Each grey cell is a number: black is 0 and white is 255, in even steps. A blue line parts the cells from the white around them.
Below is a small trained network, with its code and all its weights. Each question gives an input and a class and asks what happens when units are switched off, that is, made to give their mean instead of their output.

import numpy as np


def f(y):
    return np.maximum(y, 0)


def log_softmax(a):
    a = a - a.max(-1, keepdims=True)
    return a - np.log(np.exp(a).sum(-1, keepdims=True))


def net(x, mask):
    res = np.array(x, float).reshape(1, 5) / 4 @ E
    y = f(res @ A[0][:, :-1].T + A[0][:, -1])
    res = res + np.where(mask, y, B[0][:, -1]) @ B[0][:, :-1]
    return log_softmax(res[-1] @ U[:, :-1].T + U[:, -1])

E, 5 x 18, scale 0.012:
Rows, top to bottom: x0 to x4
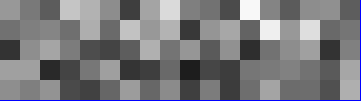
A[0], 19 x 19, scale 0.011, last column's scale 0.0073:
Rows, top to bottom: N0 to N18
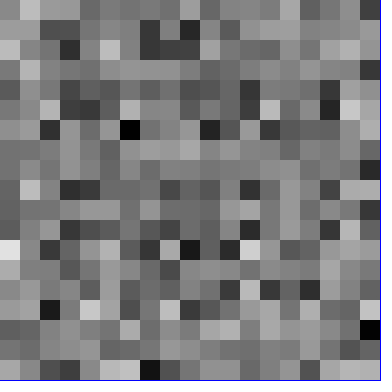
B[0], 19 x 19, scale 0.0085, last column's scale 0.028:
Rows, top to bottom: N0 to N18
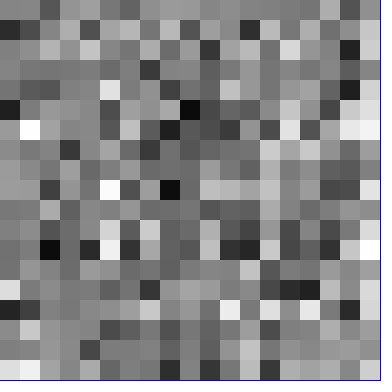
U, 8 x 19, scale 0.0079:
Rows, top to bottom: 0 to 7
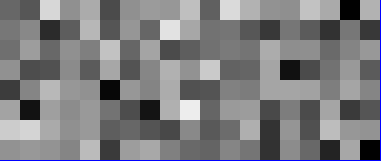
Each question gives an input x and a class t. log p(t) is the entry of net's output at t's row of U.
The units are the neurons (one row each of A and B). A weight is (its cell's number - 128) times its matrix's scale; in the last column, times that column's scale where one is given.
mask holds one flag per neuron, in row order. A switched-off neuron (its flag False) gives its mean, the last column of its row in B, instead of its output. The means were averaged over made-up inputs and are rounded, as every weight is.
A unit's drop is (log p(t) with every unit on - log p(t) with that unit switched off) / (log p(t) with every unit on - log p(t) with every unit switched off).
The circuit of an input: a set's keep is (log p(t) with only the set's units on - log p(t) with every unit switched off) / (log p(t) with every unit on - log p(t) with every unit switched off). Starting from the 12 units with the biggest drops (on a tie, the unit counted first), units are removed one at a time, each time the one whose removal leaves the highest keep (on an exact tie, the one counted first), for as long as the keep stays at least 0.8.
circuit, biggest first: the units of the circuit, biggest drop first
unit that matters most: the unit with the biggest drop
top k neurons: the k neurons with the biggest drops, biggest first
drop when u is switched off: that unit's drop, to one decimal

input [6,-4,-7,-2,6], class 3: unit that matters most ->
N12
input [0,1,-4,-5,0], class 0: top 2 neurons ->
N12; N6
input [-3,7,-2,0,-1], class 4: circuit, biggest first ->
N12; N9
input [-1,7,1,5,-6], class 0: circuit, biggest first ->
N12; N15
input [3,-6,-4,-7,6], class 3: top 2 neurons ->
N6; N18
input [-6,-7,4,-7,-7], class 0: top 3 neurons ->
N12; N6; N14
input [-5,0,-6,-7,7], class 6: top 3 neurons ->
N18; N15; N1
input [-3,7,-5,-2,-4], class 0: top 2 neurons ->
N6; N12
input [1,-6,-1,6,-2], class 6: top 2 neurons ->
N6; N14
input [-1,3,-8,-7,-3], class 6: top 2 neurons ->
N15; N16
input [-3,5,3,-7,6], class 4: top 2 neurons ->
N5; N12
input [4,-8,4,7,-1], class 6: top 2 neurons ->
N6; N14
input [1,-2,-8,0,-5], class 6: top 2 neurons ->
N9; N11
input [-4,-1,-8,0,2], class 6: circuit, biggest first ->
N18
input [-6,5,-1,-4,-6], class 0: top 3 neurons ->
N6; N12; N14
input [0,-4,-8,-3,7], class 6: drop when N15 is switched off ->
0.3
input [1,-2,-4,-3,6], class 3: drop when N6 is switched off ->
0.5
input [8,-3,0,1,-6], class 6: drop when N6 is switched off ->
0.9
